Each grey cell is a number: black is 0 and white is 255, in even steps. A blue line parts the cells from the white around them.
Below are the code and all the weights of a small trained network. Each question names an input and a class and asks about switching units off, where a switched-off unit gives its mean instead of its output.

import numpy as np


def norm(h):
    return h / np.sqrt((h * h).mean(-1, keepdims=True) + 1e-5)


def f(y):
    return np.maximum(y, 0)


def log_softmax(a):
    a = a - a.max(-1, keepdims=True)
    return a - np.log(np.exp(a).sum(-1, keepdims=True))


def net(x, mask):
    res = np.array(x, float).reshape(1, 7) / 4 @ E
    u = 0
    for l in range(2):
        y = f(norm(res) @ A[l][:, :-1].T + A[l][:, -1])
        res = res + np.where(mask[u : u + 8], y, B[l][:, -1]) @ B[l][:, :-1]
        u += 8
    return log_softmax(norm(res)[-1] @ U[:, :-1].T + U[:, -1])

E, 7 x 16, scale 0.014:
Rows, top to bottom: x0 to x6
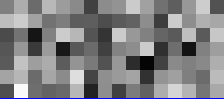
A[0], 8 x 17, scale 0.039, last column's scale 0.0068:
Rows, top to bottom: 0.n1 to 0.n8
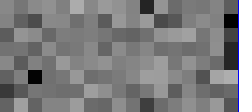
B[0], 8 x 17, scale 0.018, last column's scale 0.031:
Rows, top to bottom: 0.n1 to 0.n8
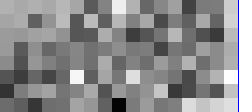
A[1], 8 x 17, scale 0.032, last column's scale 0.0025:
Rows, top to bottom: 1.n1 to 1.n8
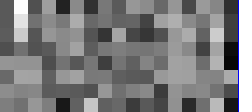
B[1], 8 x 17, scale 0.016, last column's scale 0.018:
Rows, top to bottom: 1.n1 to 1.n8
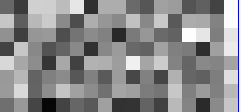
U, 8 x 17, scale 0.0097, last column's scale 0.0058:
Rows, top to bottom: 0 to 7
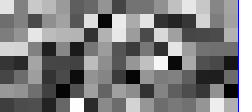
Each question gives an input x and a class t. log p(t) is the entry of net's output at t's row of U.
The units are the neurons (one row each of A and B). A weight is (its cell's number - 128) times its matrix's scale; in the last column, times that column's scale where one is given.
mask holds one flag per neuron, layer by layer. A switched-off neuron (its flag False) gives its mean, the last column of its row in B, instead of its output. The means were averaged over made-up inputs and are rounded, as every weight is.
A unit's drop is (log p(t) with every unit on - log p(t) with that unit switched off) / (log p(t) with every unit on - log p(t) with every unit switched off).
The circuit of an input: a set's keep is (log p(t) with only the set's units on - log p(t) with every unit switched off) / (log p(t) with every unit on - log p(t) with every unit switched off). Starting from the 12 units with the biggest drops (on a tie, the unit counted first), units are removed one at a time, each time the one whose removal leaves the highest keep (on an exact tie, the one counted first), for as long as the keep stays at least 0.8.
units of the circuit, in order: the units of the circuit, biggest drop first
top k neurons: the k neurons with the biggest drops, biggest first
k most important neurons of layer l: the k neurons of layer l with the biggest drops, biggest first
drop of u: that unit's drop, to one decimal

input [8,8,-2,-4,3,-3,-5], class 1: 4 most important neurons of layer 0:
0.n6, 0.n3, 0.n5, 0.n8
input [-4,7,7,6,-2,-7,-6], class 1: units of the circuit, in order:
0.n2
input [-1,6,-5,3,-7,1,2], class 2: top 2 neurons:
1.n1, 0.n8
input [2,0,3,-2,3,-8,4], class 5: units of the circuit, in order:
0.n1, 0.n3
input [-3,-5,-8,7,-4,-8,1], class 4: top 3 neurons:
0.n7, 0.n3, 1.n6
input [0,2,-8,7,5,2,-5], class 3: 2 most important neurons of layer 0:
0.n6, 0.n7
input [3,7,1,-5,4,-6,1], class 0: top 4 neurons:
0.n6, 1.n2, 1.n3, 0.n4
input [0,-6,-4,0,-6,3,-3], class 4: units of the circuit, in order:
1.n1, 0.n7
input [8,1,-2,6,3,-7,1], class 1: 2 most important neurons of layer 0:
0.n2, 0.n3
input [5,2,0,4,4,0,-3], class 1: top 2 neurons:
0.n2, 0.n3
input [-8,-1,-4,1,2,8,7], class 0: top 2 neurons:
1.n3, 0.n8
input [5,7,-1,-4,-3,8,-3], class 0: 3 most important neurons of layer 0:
0.n6, 0.n7, 0.n2
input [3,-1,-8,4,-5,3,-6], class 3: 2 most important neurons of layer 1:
1.n1, 1.n2
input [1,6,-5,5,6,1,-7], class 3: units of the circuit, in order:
1.n8
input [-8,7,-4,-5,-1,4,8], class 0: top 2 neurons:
0.n6, 1.n2
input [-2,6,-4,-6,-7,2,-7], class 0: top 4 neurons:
0.n6, 0.n7, 1.n1, 0.n1
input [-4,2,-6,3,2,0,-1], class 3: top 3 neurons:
1.n8, 0.n6, 0.n7
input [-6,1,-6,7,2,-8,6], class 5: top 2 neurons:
1.n8, 0.n7
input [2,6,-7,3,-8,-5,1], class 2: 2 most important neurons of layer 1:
1.n3, 1.n6
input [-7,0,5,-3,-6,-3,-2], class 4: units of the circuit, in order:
0.n7
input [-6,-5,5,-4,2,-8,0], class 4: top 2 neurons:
0.n7, 1.n1
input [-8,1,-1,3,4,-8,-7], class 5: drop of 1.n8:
0.8
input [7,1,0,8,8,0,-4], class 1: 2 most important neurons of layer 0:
0.n2, 0.n3
